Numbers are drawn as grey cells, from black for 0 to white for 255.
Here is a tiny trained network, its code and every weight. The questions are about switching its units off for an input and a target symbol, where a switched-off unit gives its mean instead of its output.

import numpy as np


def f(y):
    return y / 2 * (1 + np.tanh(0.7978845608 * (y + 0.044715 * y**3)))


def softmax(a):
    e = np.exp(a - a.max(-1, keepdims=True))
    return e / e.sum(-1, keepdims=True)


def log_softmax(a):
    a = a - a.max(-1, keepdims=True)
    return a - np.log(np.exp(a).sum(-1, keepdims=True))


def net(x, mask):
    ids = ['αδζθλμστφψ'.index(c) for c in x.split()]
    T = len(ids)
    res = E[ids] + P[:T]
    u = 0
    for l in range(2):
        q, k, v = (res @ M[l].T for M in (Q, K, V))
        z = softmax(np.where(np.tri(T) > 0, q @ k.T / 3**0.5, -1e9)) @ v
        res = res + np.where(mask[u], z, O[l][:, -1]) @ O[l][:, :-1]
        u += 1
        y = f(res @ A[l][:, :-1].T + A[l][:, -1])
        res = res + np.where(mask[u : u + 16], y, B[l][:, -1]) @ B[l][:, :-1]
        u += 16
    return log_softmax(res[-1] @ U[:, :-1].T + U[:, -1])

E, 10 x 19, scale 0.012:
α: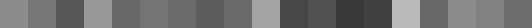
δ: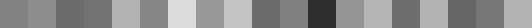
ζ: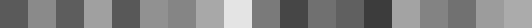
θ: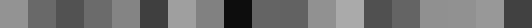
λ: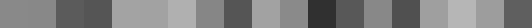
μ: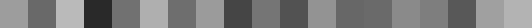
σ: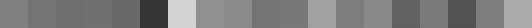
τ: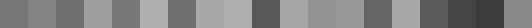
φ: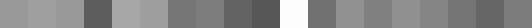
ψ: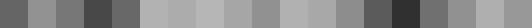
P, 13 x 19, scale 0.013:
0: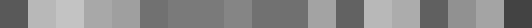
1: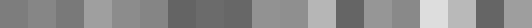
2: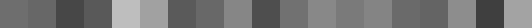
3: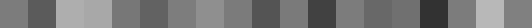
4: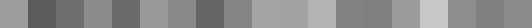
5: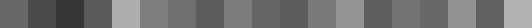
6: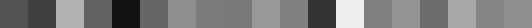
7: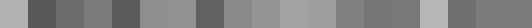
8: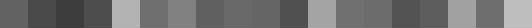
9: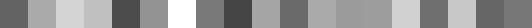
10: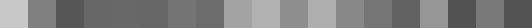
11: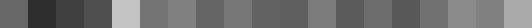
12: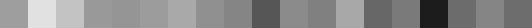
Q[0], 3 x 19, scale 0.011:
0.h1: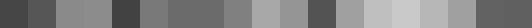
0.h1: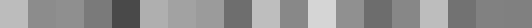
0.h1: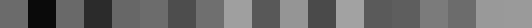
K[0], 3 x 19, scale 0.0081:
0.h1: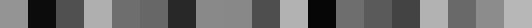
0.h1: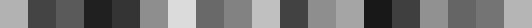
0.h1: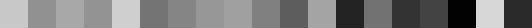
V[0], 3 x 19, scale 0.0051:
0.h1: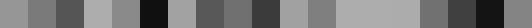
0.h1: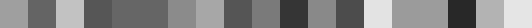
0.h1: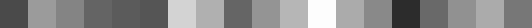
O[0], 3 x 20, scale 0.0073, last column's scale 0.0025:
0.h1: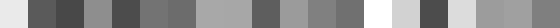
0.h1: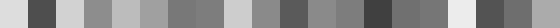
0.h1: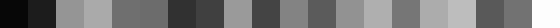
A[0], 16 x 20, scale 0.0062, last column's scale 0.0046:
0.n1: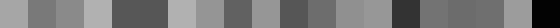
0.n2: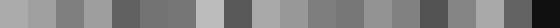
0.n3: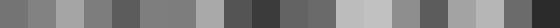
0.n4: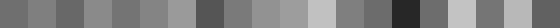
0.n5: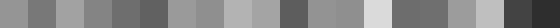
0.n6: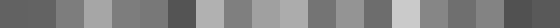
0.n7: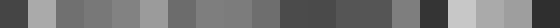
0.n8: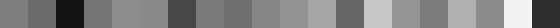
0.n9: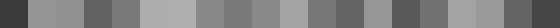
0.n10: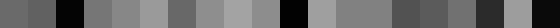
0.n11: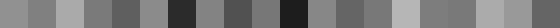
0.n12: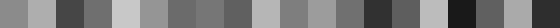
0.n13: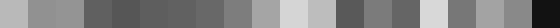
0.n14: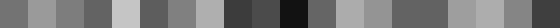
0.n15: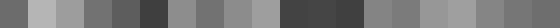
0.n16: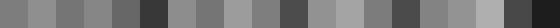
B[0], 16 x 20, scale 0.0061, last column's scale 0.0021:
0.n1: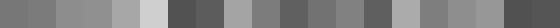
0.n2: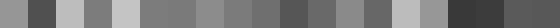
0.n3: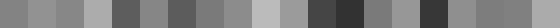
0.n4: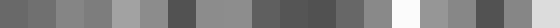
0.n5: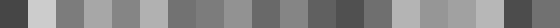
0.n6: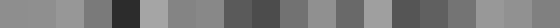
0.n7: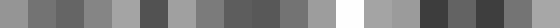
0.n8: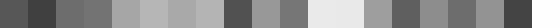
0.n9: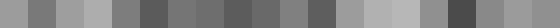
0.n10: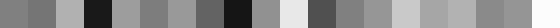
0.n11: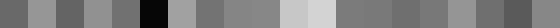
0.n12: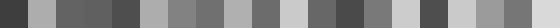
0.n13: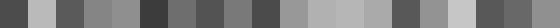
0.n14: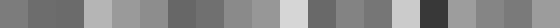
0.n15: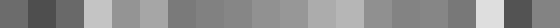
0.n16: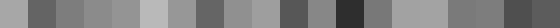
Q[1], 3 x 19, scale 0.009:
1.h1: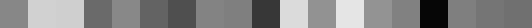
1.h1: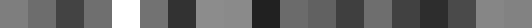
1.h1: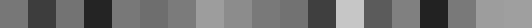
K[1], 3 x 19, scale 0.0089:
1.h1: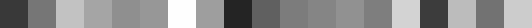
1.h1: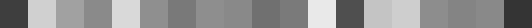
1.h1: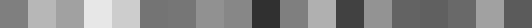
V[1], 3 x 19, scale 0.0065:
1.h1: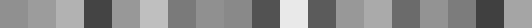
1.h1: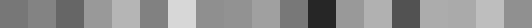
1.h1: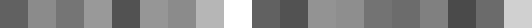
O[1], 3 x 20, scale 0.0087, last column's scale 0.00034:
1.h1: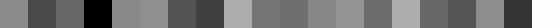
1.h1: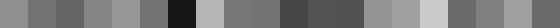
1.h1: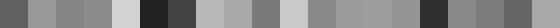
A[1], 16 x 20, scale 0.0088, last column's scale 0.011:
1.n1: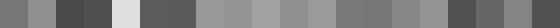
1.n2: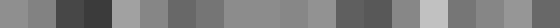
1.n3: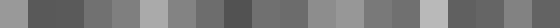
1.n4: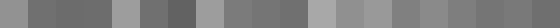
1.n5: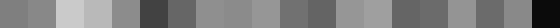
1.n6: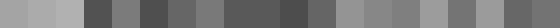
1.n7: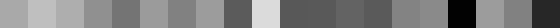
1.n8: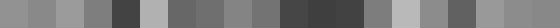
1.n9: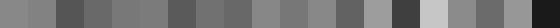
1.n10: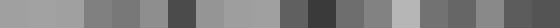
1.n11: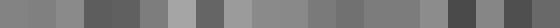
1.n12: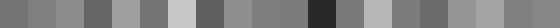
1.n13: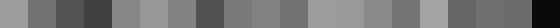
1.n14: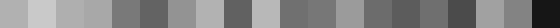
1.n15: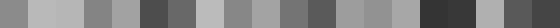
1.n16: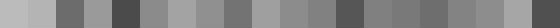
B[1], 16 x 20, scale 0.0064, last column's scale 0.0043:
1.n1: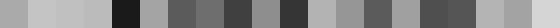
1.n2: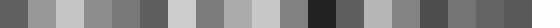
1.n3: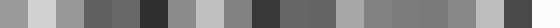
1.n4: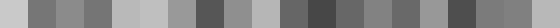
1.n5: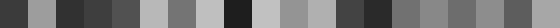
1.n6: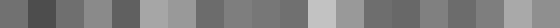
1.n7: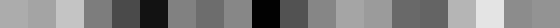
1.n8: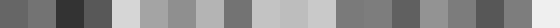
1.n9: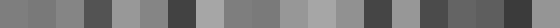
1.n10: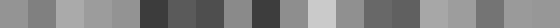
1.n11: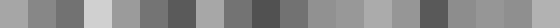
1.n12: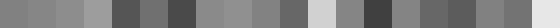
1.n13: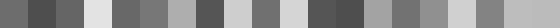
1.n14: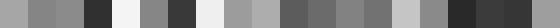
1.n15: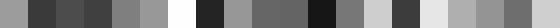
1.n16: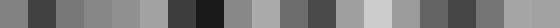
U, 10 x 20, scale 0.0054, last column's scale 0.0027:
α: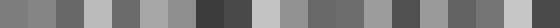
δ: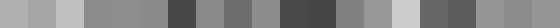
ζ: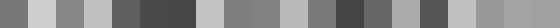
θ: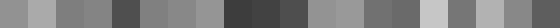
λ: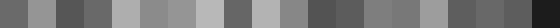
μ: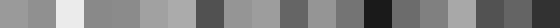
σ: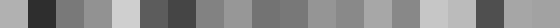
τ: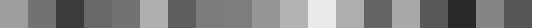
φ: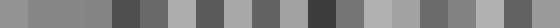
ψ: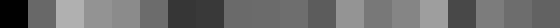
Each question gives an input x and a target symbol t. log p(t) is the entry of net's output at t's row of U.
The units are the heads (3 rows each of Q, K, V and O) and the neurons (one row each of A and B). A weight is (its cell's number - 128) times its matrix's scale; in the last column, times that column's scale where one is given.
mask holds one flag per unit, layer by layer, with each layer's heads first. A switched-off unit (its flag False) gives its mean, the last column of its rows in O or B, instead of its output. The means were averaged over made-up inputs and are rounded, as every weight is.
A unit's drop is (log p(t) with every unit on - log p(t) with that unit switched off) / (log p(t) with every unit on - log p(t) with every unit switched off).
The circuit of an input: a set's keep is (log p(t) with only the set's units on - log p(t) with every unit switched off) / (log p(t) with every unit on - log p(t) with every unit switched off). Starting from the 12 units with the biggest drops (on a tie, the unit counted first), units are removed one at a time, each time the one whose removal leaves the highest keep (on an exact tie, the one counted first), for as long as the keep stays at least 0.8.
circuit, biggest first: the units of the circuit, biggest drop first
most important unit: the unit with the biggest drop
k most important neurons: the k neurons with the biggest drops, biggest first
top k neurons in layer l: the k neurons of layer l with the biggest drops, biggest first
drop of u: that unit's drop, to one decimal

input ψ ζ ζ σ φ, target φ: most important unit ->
0.n10
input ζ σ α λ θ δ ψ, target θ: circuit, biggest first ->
[0.h1, 1.h1, 1.n7]
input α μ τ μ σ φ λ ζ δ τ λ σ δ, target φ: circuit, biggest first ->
[1.n15, 1.h1, 0.h1]
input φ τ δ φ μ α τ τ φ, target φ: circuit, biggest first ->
[1.h1, 1.n13, 1.n3]
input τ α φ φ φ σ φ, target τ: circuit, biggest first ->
[1.h1, 1.n8, 0.h1]
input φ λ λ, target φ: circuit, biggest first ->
[1.h1, 1.n13, 1.n3]
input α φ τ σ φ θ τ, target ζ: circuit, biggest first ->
[1.h1, 0.h1, 0.n10, 1.n5]
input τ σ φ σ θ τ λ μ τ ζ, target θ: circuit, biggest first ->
[1.h1, 0.h1, 1.n7]
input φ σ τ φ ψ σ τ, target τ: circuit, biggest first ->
[1.h1, 1.n8]
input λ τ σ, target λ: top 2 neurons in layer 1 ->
[1.n8, 1.n2]
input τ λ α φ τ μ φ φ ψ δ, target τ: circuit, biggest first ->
[1.h1, 1.n8, 1.n12]
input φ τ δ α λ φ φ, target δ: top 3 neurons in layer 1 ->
[1.n14, 1.n16, 1.n7]
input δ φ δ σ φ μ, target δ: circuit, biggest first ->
[1.h1, 1.n1, 1.n2]
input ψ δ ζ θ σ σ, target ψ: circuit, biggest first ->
[0.h1]
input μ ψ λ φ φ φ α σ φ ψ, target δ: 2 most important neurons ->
[1.n14, 1.n16]
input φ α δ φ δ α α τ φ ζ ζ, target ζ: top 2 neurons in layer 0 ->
[0.n12, 0.n10]
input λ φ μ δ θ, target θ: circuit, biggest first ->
[1.h1, 1.n3]
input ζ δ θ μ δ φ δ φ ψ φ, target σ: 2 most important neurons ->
[1.n10, 1.n15]
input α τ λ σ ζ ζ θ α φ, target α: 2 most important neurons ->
[1.n16, 0.n12]
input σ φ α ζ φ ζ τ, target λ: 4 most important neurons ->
[1.n14, 1.n15, 1.n5, 0.n10]
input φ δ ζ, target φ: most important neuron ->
[1.n13]
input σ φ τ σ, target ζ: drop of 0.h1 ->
0.5
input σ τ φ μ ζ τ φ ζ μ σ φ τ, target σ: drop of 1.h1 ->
0.2
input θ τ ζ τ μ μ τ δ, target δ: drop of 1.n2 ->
0.1
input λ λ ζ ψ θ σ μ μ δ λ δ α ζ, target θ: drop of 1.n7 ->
0.3
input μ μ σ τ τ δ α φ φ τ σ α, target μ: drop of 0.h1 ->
0.6
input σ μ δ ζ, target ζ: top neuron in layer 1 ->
[1.n5]
